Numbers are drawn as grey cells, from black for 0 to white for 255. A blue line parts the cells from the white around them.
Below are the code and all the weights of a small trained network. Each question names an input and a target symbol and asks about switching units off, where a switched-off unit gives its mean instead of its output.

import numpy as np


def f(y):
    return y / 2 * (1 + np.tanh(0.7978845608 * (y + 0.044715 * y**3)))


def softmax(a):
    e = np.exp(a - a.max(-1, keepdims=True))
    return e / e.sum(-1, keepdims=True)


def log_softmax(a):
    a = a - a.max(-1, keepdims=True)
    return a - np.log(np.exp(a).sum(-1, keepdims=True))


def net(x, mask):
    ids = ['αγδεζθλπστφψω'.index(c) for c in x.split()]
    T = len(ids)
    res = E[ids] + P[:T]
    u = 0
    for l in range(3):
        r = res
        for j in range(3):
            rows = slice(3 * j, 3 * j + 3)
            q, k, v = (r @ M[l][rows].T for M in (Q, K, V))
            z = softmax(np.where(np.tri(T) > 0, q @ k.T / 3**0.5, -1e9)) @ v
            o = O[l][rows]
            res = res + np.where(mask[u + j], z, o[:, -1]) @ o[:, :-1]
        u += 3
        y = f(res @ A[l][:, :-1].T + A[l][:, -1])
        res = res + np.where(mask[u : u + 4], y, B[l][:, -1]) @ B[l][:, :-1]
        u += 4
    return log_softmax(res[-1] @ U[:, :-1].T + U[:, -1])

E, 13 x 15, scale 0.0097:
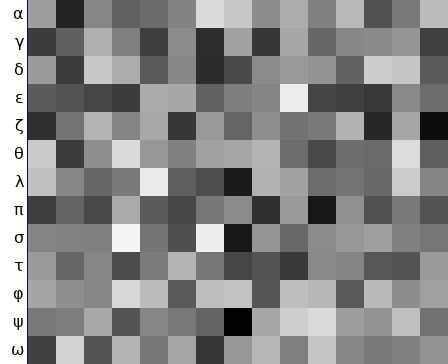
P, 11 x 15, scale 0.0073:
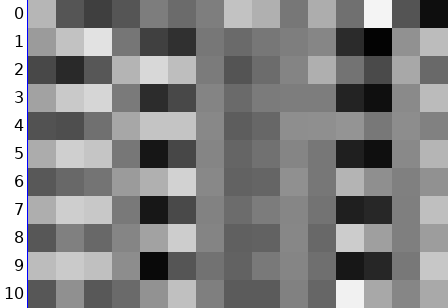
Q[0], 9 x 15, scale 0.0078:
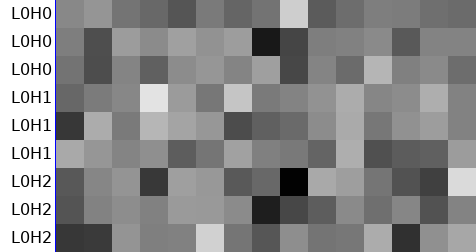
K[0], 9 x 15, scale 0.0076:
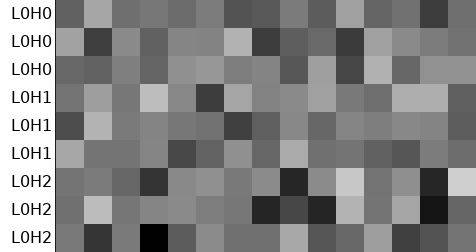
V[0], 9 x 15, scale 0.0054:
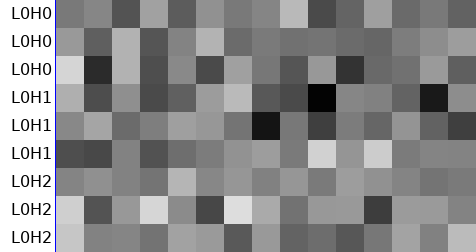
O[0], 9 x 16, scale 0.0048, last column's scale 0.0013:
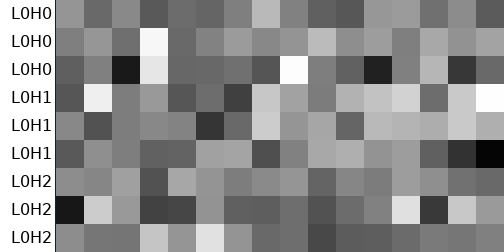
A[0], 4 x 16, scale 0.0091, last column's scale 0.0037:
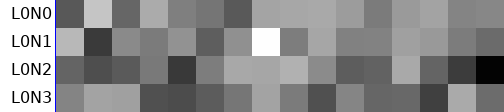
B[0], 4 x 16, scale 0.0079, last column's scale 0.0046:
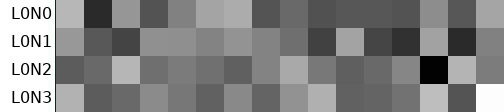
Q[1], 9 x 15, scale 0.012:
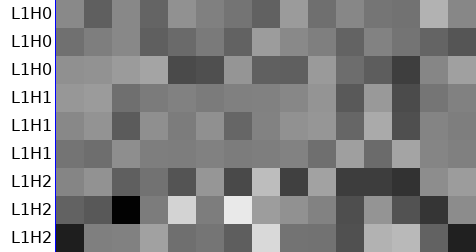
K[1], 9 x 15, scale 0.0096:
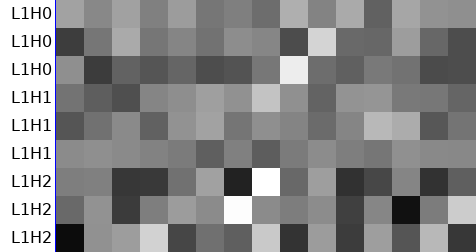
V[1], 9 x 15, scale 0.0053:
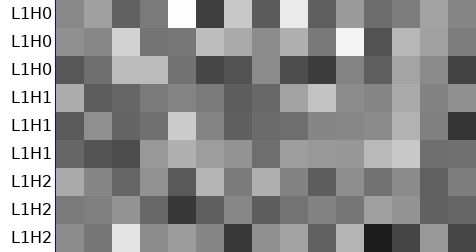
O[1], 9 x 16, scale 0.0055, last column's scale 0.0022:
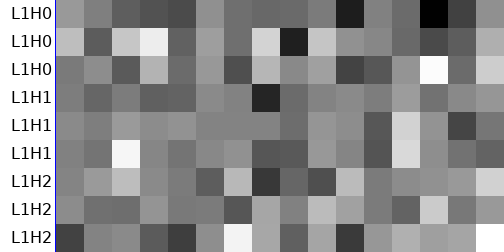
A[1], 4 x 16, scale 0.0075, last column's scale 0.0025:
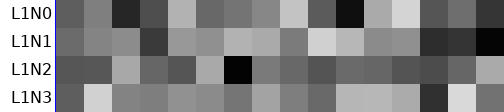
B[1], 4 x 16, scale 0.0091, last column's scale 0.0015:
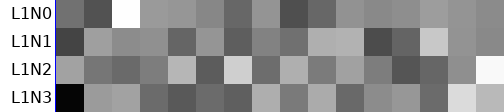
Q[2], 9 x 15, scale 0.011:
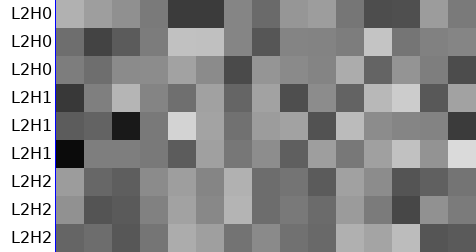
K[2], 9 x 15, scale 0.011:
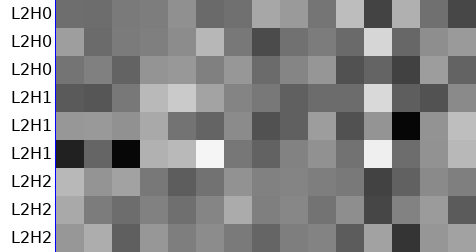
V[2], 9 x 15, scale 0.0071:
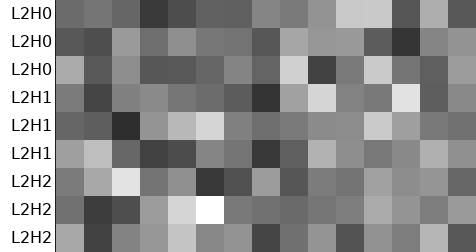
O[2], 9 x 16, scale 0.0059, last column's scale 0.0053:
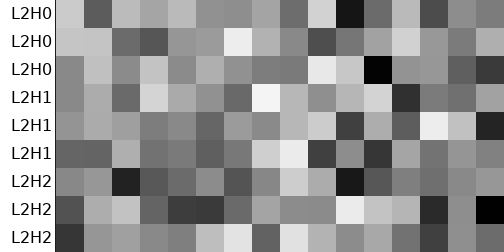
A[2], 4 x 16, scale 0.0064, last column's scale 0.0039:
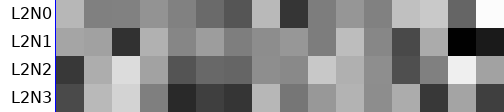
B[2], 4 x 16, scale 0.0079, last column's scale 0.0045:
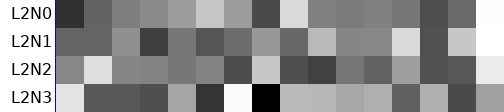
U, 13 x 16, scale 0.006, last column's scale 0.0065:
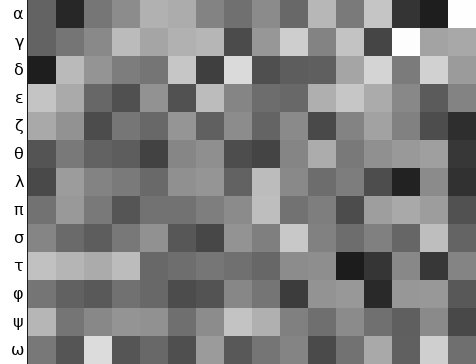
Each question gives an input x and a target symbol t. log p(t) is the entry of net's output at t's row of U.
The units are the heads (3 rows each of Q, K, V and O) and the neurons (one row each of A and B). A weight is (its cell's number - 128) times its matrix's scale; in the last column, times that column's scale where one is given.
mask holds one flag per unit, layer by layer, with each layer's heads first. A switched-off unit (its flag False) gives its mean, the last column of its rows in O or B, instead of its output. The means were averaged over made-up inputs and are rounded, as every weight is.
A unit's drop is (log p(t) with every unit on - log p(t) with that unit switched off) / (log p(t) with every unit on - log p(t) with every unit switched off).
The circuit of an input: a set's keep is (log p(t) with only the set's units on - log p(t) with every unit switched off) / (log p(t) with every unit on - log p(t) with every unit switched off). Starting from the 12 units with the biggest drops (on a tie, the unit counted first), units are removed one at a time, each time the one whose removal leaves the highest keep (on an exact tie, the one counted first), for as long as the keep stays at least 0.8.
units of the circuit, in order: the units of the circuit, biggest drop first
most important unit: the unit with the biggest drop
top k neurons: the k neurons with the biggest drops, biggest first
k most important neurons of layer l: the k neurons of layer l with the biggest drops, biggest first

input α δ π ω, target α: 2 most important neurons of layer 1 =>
L1N1, L1N3
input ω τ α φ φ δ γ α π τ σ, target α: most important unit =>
L1H2
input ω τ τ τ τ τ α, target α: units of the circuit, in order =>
L0N1, L2H1
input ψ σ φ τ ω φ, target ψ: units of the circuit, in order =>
L2H1, L1N1, L2H0, L1H1
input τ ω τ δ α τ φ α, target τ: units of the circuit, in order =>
L2H0, L2N2, L0H1, L2N1
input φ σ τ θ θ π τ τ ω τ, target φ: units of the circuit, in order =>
L2H0, L0H2, L1H0, L1H1
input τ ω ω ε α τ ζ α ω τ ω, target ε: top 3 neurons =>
L2N3, L1N3, L0N3
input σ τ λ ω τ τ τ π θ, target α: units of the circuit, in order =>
L0N1, L2H1
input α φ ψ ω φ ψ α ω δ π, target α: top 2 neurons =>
L2N0, L0N2
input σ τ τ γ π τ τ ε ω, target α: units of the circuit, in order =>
L0N0, L2H1
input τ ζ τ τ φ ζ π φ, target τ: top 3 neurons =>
L0N1, L2N1, L2N2
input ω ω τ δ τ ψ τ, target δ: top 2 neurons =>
L0N3, L1N3
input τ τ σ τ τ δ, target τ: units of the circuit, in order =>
L2H0, L2N2, L2N1, L0H1
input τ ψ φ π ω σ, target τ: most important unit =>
L2H0
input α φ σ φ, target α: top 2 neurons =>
L2N0, L0N2
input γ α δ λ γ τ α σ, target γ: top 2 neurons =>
L0N2, L2N2
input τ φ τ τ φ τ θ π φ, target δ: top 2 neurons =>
L1N3, L0N3
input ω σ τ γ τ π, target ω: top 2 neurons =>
L0N1, L1N1
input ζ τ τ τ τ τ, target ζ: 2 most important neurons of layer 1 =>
L1N0, L1N1
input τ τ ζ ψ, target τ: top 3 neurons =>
L2N2, L0N1, L2N1
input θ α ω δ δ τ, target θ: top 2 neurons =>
L0N2, L2N1
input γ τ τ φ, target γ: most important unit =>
L0N2
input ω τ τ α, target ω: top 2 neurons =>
L0N1, L1N1
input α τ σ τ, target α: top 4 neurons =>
L2N0, L0N2, L0N3, L1N1
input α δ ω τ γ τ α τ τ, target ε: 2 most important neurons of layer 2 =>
L2N3, L2N2
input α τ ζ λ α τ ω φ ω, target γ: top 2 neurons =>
L0N3, L0N0
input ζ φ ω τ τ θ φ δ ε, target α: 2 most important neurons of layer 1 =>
L1N3, L1N2
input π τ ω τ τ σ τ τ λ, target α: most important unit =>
L1N3
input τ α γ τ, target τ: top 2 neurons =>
L0N1, L2N2
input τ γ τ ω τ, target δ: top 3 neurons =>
L1N3, L0N3, L0N0
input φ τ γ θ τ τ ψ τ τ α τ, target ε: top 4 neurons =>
L2N3, L1N3, L0N3, L2N2
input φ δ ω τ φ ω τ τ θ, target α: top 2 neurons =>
L1N3, L0N1
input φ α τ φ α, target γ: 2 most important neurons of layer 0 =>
L0N3, L0N0
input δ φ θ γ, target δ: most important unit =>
L2H1
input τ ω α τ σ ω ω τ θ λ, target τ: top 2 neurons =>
L2N2, L2N1
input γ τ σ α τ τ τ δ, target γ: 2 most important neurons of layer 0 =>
L0N2, L0N0
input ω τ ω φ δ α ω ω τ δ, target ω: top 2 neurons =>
L0N1, L1N1
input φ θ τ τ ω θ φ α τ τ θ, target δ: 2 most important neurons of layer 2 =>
L2N2, L2N3
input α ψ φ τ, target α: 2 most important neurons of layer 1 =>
L1N1, L1N3
